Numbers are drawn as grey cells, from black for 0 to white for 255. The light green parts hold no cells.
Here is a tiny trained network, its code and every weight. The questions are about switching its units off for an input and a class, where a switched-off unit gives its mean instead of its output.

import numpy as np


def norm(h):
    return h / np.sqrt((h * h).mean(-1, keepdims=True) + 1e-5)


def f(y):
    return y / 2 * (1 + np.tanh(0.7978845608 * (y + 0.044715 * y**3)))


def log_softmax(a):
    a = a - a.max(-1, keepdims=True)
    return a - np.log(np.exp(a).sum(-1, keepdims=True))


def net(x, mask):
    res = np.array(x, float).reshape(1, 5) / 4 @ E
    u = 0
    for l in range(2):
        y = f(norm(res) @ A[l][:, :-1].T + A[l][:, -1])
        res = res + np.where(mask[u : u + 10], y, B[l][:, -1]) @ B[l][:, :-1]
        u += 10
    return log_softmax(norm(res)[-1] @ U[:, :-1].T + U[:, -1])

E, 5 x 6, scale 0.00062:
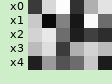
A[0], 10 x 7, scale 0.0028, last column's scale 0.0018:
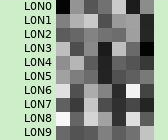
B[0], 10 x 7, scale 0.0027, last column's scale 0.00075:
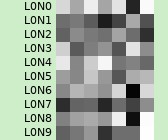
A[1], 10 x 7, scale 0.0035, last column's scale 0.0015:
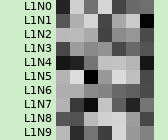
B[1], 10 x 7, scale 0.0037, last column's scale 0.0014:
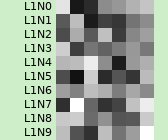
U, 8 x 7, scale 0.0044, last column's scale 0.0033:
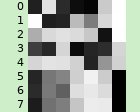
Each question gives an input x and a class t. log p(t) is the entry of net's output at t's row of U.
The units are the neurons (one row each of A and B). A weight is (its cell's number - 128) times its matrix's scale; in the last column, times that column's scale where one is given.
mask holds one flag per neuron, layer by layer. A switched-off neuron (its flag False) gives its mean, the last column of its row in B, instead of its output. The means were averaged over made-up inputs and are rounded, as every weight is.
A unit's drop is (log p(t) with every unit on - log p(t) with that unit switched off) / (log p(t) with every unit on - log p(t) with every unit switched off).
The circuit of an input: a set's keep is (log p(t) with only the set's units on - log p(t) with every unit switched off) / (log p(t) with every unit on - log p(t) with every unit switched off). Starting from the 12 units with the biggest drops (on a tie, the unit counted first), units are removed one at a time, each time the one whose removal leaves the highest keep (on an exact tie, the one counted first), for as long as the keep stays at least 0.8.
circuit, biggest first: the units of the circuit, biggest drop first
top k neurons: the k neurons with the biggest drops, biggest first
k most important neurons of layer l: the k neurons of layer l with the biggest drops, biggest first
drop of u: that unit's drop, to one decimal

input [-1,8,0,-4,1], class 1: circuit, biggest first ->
[L1N9]
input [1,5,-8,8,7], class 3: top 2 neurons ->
[L1N5; L0N8]
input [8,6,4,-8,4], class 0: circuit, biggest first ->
[L1N1; L1N5]
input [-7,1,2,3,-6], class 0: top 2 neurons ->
[L1N7; L0N0]
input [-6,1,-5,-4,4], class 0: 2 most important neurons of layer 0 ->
[L0N8; L0N6]
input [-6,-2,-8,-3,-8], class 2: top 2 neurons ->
[L0N8; L0N6]
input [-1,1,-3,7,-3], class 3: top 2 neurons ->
[L1N5; L0N0]
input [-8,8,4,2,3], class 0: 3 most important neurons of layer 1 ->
[L1N7; L1N0; L1N3]
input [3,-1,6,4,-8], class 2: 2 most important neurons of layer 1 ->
[L1N7; L1N4]
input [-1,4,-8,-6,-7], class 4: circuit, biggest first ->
[L1N8; L1N0]
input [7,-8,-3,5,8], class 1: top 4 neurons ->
[L1N0; L1N7; L0N8; L0N6]
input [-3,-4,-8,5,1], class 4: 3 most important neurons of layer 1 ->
[L1N4; L1N8; L1N9]
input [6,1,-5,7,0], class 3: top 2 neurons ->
[L1N5; L1N7]
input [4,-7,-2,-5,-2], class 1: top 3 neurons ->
[L1N0; L1N7; L1N5]
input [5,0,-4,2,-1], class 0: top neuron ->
[L1N1]
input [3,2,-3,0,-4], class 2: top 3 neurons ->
[L0N8; L0N6; L1N7]
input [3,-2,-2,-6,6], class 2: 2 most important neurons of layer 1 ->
[L1N7; L1N5]
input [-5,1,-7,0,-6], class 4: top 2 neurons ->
[L1N4; L0N0]
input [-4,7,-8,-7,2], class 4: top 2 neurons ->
[L1N4; L1N0]
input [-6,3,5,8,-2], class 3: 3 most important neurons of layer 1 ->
[L1N5; L1N1; L1N8]
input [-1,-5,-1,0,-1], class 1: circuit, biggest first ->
[L1N0]
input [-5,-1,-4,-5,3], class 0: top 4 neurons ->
[L1N7; L0N8; L1N5; L0N6]
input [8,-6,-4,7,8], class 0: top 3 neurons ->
[L1N1; L0N8; L0N6]
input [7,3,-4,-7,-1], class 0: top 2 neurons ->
[L1N1; L1N5]
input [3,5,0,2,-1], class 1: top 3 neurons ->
[L1N9; L1N7; L0N3]
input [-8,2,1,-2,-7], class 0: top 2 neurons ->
[L1N7; L0N0]
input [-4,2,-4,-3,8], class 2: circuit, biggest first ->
[L0N0]
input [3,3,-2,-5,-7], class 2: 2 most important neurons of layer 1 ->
[L1N5; L1N7]
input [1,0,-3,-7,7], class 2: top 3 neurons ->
[L0N0; L1N5; L1N7]
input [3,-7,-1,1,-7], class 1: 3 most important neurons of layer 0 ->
[L0N0; L0N4; L0N1]
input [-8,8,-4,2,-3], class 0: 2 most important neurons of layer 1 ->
[L1N7; L1N0]
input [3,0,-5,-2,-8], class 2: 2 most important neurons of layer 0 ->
[L0N8; L0N6]
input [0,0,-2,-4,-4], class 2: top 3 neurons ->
[L0N8; L0N6; L1N5]
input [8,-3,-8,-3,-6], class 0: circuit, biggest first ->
[L1N1]
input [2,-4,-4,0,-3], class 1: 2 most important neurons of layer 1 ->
[L1N0; L1N7]
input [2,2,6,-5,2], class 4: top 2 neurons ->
[L0N4; L1N5]
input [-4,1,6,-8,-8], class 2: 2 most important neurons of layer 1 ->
[L1N5; L1N1]
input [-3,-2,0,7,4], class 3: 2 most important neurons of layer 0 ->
[L0N8; L0N6]
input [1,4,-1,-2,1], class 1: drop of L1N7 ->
0.2
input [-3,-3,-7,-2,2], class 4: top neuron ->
[L1N4]
